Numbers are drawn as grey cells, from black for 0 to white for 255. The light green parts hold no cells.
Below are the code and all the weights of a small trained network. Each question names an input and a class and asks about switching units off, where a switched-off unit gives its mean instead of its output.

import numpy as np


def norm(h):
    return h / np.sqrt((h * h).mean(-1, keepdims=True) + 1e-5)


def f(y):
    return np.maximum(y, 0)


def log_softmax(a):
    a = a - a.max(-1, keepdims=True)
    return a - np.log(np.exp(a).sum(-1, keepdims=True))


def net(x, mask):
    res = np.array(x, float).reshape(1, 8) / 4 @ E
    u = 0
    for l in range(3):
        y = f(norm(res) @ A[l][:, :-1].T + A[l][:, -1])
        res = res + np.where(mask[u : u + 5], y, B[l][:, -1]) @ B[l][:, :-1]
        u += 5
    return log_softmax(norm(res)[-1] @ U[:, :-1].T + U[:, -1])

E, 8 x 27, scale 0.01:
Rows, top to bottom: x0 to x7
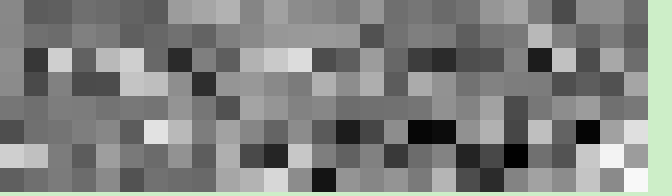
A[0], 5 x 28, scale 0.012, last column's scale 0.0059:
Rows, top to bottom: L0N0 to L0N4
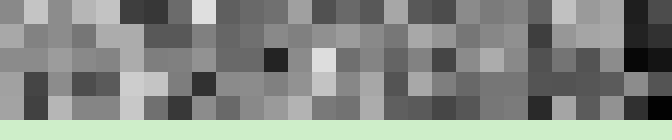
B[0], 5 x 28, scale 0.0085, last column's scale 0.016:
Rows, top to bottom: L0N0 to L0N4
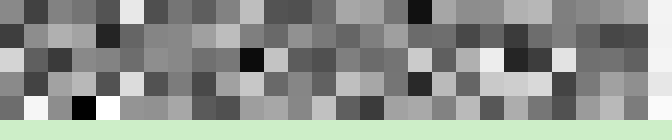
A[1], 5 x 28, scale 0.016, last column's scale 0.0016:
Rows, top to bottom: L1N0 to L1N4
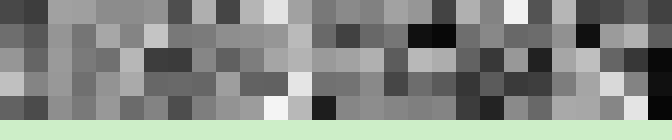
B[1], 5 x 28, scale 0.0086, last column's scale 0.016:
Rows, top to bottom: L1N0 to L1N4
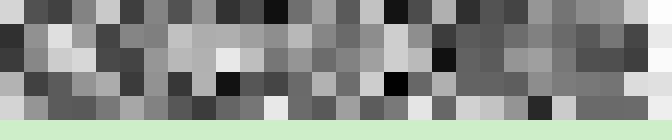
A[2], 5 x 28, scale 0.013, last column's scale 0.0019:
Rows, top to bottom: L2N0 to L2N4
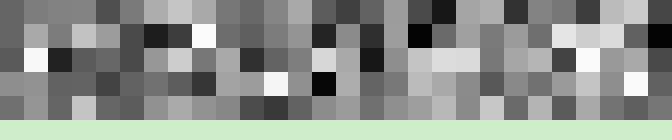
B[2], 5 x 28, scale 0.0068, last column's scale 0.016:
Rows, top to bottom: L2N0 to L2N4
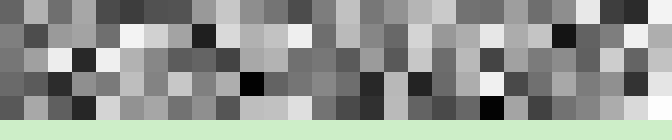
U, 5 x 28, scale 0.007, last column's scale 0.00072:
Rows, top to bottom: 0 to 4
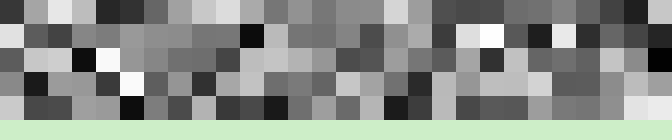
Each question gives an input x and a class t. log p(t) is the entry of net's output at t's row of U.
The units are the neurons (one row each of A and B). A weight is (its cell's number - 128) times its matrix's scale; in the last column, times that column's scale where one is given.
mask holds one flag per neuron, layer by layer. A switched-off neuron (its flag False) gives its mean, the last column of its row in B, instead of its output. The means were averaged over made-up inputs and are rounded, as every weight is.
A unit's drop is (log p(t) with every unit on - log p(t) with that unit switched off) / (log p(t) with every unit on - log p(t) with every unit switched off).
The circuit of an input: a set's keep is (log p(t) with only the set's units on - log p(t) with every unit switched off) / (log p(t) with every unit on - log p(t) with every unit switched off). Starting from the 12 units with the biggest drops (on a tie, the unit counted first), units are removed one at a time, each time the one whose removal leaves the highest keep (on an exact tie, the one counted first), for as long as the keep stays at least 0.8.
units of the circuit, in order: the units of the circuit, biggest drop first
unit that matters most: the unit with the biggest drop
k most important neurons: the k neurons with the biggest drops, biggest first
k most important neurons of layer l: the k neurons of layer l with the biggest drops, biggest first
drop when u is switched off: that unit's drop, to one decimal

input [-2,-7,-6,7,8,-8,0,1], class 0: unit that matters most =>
L1N2
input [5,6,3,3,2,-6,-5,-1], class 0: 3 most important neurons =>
L1N2; L0N1; L1N3
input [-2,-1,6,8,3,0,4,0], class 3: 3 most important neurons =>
L0N3; L2N4; L2N2
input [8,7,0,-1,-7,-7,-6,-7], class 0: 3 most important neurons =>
L1N2; L0N1; L1N4
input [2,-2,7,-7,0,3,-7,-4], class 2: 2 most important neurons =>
L0N4; L0N3
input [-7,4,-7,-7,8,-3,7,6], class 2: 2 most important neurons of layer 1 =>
L1N0; L1N4
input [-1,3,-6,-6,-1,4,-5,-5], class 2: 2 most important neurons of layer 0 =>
L0N3; L0N1
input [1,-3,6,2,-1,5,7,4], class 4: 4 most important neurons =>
L1N3; L2N4; L1N2; L2N2
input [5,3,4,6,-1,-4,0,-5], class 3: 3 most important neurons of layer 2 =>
L2N3; L2N4; L2N2
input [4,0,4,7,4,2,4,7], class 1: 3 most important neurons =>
L1N4; L2N3; L0N0
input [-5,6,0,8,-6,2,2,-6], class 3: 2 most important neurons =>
L0N3; L1N4
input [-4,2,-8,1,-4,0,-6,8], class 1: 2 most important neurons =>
L2N3; L0N4
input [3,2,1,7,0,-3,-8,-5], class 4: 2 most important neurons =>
L1N0; L0N0
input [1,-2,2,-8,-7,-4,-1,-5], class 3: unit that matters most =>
L0N0
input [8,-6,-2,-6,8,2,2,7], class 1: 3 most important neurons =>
L1N4; L2N3; L0N3
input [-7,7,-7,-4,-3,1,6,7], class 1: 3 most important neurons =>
L2N3; L0N4; L1N4
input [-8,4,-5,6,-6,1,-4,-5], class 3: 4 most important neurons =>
L0N3; L0N4; L1N4; L2N3
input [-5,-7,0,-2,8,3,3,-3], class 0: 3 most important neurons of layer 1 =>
L1N0; L1N1; L1N4
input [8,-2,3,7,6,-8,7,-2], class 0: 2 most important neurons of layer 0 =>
L0N1; L0N0
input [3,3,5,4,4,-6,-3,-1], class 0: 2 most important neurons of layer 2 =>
L2N4; L2N2
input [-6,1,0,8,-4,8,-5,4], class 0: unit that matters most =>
L1N1
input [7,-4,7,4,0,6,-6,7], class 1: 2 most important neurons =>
L1N4; L0N1
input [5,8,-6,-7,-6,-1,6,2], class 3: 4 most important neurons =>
L0N0; L0N4; L2N1; L1N0
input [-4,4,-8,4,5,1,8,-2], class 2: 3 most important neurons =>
L1N0; L2N2; L2N4
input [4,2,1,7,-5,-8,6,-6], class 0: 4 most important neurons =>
L1N2; L0N1; L1N0; L0N0
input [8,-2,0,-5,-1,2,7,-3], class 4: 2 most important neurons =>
L1N3; L0N3
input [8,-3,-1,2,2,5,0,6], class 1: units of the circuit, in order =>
L1N4
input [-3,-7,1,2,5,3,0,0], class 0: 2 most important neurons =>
L0N0; L1N1
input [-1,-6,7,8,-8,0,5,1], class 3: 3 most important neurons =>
L0N3; L2N4; L2N2
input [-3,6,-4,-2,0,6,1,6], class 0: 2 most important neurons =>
L1N1; L2N0
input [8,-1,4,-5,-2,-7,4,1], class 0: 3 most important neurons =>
L1N2; L0N1; L0N3
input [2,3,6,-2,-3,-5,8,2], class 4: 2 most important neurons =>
L1N3; L2N4
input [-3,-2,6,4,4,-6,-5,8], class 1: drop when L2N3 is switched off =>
0.1
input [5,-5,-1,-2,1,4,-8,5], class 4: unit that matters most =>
L1N0
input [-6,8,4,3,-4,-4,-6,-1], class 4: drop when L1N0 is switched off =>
1.4
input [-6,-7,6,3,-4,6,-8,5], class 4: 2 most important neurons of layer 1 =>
L1N0; L1N2
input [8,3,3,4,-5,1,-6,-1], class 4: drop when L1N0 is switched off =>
1.0
